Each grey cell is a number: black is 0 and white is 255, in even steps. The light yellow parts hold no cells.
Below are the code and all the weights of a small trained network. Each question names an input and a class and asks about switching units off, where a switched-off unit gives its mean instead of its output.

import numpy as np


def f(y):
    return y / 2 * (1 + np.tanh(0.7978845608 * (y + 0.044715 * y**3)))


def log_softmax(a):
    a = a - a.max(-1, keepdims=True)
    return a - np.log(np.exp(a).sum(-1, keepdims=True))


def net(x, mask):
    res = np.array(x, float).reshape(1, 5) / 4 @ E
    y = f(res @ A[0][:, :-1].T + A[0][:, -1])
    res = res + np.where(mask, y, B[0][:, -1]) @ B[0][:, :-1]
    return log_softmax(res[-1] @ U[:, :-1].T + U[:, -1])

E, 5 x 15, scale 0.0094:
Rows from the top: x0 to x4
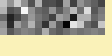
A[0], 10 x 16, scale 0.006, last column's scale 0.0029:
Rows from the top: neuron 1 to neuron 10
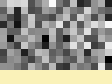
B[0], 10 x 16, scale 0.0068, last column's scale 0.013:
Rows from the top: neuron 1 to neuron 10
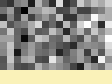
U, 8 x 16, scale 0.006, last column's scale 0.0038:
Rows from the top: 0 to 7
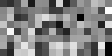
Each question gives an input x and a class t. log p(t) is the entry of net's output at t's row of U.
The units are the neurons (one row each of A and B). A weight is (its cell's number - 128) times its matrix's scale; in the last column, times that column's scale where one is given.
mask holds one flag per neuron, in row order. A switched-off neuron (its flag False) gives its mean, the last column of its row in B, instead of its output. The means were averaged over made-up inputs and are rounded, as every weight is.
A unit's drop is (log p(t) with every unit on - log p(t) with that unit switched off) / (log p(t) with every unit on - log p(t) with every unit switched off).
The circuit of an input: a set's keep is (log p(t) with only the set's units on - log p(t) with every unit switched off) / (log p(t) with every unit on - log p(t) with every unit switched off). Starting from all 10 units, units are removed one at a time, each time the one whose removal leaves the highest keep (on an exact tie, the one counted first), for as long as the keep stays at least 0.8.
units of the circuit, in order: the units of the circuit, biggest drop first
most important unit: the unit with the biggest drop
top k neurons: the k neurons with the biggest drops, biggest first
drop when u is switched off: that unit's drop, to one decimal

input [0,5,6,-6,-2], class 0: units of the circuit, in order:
(neuron 3)
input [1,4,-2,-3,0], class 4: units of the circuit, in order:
(neuron 6; neuron 4)
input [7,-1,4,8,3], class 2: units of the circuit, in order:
(neuron 6; neuron 4)
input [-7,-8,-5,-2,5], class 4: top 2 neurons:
(neuron 8; neuron 9)
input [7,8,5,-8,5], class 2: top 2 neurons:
(neuron 2; neuron 4)
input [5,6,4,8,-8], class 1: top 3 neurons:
(neuron 6; neuron 7; neuron 2)
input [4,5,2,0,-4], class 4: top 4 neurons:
(neuron 4; neuron 1; neuron 7; neuron 5)
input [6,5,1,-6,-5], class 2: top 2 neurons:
(neuron 4; neuron 2)
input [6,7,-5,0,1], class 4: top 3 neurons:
(neuron 4; neuron 5; neuron 7)
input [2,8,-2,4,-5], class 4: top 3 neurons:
(neuron 5; neuron 7; neuron 4)
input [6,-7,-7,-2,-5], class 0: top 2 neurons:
(neuron 1; neuron 4)
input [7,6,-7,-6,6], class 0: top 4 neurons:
(neuron 1; neuron 4; neuron 6; neuron 8)
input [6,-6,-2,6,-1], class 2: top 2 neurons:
(neuron 6; neuron 4)
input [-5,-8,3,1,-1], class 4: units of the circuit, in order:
(neuron 8)
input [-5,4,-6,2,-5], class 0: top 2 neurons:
(neuron 1; neuron 8)
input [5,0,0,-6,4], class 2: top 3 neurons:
(neuron 4; neuron 1; neuron 2)
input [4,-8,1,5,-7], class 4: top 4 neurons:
(neuron 8; neuron 4; neuron 9; neuron 1)
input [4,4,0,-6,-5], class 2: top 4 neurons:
(neuron 4; neuron 2; neuron 1; neuron 8)
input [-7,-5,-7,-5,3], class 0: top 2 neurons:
(neuron 1; neuron 6)
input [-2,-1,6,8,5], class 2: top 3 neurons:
(neuron 6; neuron 1; neuron 10)
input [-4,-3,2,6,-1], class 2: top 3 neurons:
(neuron 6; neuron 10; neuron 1)
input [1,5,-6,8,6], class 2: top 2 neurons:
(neuron 6; neuron 10)
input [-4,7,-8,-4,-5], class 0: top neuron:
(neuron 1)
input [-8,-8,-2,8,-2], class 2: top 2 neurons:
(neuron 10; neuron 6)
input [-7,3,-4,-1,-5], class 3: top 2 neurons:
(neuron 4; neuron 3)
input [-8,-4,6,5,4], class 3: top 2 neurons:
(neuron 4; neuron 1)
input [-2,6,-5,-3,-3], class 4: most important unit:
neuron 5
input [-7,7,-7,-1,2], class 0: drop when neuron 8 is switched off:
0.2
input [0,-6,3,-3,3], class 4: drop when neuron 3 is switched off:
0.0
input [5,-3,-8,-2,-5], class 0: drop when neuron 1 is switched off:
0.7
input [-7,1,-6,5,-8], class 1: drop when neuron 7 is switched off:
0.1
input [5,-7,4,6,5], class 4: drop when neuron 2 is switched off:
-0.1
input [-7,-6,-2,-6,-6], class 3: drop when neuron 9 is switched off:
-0.1
